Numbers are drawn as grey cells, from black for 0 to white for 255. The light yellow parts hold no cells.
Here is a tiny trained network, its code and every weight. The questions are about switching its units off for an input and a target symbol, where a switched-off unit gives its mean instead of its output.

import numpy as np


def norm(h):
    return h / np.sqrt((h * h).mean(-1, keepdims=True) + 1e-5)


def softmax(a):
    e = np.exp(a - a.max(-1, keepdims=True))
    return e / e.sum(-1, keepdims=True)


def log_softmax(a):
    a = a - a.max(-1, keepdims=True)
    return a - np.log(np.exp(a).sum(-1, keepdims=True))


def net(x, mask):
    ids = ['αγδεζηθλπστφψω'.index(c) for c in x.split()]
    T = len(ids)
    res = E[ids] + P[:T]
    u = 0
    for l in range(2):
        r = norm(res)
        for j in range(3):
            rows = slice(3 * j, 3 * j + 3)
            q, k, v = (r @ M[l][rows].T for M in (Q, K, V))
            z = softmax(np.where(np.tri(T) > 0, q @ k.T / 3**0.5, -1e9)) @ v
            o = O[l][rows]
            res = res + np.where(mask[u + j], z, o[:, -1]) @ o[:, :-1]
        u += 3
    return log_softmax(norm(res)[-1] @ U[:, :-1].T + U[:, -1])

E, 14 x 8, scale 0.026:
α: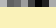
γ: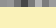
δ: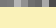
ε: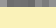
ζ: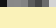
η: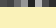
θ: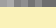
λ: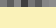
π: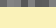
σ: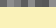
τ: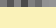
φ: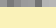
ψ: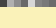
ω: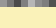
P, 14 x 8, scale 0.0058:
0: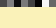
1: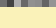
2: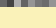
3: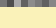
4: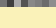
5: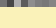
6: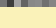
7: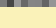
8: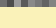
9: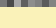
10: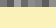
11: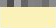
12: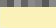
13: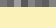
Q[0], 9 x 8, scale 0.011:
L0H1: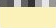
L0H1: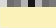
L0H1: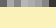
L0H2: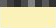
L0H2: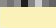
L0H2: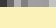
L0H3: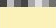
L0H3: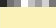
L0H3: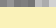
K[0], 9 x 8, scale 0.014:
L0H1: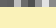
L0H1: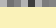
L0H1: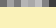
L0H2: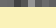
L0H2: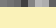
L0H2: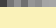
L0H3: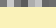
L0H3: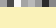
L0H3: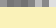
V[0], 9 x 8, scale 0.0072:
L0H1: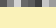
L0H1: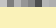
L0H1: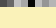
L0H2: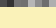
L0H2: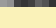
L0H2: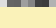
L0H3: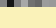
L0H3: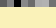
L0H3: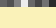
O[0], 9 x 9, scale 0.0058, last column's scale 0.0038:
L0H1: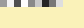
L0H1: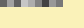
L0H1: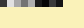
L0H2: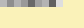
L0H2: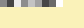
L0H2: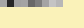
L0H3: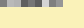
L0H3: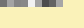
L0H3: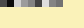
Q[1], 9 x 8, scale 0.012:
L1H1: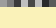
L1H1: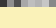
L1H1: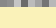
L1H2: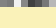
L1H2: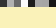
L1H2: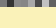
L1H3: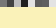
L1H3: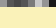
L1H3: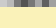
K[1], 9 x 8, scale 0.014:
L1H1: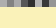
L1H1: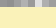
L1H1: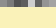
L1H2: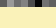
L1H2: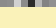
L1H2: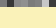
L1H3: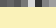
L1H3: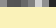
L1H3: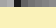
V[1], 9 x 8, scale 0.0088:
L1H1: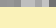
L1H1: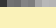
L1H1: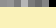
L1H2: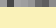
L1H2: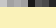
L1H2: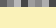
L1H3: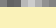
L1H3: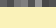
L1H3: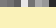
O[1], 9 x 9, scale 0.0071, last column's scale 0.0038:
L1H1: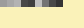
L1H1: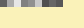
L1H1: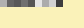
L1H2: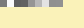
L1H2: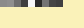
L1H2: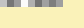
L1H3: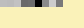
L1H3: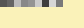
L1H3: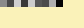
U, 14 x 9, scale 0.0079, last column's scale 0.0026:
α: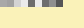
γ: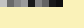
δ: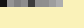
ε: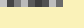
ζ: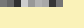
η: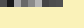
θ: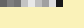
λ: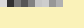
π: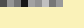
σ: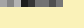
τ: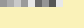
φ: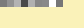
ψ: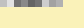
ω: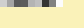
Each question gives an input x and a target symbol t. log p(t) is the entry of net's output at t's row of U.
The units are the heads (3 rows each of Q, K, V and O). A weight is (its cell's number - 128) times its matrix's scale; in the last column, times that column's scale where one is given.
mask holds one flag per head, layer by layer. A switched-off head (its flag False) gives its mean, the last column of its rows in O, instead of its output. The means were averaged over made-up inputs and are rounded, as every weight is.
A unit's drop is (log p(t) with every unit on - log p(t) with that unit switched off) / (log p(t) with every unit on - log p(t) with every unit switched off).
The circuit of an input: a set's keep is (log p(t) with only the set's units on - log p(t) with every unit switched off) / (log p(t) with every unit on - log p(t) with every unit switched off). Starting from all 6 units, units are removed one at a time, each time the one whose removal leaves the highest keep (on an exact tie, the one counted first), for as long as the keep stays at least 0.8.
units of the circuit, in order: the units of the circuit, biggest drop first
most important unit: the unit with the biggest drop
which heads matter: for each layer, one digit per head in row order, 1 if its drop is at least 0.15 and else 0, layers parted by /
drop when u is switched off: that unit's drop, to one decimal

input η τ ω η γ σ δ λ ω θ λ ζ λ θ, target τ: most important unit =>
L0H1
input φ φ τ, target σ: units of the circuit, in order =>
[L1H3; L1H1]
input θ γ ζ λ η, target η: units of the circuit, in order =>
[L1H3; L0H1]
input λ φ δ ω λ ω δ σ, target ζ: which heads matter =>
000 / 001
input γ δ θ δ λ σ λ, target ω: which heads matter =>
001 / 000
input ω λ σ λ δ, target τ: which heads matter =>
100 / 010
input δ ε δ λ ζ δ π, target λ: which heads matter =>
101 / 100
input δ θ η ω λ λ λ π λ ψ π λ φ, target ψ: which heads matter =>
010 / 000
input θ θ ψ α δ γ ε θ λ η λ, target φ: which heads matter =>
111 / 011
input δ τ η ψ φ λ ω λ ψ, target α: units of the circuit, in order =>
[L1H2; L0H1; L1H1]
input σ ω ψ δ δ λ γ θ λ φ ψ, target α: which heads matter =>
100 / 010
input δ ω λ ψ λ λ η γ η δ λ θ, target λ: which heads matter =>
111 / 100
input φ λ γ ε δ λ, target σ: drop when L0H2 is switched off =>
0.1
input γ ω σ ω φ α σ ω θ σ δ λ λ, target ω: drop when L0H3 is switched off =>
0.7
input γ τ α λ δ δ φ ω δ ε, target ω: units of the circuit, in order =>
[L0H3]
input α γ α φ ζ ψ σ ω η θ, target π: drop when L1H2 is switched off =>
0.6
